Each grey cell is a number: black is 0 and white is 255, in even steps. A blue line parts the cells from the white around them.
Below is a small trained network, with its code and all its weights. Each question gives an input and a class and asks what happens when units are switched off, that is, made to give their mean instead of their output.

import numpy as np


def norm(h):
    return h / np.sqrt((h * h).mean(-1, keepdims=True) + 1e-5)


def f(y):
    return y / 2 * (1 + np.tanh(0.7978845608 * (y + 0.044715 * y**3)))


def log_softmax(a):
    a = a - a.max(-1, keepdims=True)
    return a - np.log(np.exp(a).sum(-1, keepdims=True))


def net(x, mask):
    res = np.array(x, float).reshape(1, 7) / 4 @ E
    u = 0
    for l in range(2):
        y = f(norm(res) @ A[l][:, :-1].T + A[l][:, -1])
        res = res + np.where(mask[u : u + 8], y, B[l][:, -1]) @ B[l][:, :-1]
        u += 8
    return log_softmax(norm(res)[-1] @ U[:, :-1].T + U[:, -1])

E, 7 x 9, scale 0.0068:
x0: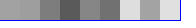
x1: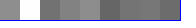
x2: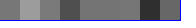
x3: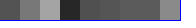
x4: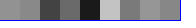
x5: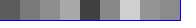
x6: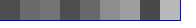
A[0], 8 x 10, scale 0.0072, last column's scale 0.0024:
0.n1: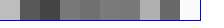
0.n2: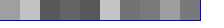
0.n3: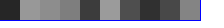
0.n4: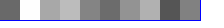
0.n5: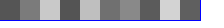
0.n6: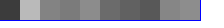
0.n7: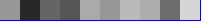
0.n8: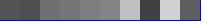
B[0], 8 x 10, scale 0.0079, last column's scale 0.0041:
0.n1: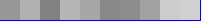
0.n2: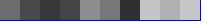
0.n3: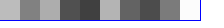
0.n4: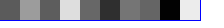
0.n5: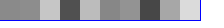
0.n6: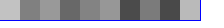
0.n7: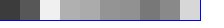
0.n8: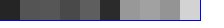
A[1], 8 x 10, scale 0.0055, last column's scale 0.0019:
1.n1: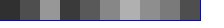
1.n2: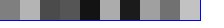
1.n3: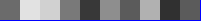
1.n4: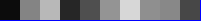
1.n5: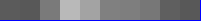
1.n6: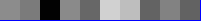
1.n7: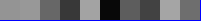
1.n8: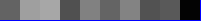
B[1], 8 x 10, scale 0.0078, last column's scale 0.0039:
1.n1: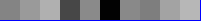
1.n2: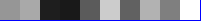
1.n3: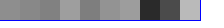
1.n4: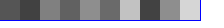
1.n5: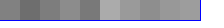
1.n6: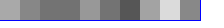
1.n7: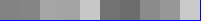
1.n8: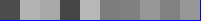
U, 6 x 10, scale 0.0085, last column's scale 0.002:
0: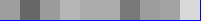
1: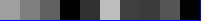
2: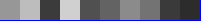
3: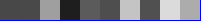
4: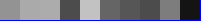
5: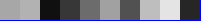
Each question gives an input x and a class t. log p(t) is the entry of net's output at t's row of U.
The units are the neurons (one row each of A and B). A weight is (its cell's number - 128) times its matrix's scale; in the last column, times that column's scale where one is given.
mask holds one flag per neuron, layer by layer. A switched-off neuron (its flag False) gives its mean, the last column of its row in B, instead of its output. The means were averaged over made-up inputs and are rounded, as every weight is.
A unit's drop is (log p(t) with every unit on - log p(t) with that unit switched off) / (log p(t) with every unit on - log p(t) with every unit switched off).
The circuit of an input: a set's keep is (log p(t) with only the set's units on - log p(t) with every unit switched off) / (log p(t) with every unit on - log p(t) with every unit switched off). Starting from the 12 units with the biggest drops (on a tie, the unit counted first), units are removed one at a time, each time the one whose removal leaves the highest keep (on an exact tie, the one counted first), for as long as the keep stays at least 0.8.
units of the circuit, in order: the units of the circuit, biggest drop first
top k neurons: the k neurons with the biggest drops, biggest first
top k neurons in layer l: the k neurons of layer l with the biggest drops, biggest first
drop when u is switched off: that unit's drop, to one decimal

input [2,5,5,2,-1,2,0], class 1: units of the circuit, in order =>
(0.n6; 0.n1)
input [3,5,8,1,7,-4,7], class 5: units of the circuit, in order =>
(0.n2; 1.n2)
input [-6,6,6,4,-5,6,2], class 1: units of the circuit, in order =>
(0.n3)
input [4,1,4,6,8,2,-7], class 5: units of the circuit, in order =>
(0.n2; 0.n1)
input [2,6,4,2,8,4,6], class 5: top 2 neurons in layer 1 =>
(1.n2; 1.n6)
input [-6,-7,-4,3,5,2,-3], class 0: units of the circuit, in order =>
(0.n1; 0.n7)
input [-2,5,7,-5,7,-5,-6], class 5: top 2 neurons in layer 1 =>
(1.n2; 1.n6)
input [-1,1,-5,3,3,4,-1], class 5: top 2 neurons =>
(1.n2; 0.n7)
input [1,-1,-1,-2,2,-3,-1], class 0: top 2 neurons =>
(0.n7; 1.n2)
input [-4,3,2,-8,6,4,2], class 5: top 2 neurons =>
(0.n2; 1.n6)
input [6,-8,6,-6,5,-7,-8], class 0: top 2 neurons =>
(0.n7; 1.n2)
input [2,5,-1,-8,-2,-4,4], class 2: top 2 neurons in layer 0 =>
(0.n4; 0.n5)
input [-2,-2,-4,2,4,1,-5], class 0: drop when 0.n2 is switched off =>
0.1
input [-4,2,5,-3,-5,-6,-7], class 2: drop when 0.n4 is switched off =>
0.2
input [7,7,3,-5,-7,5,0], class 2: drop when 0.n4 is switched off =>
0.6
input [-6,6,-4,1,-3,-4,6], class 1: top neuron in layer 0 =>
(0.n3)
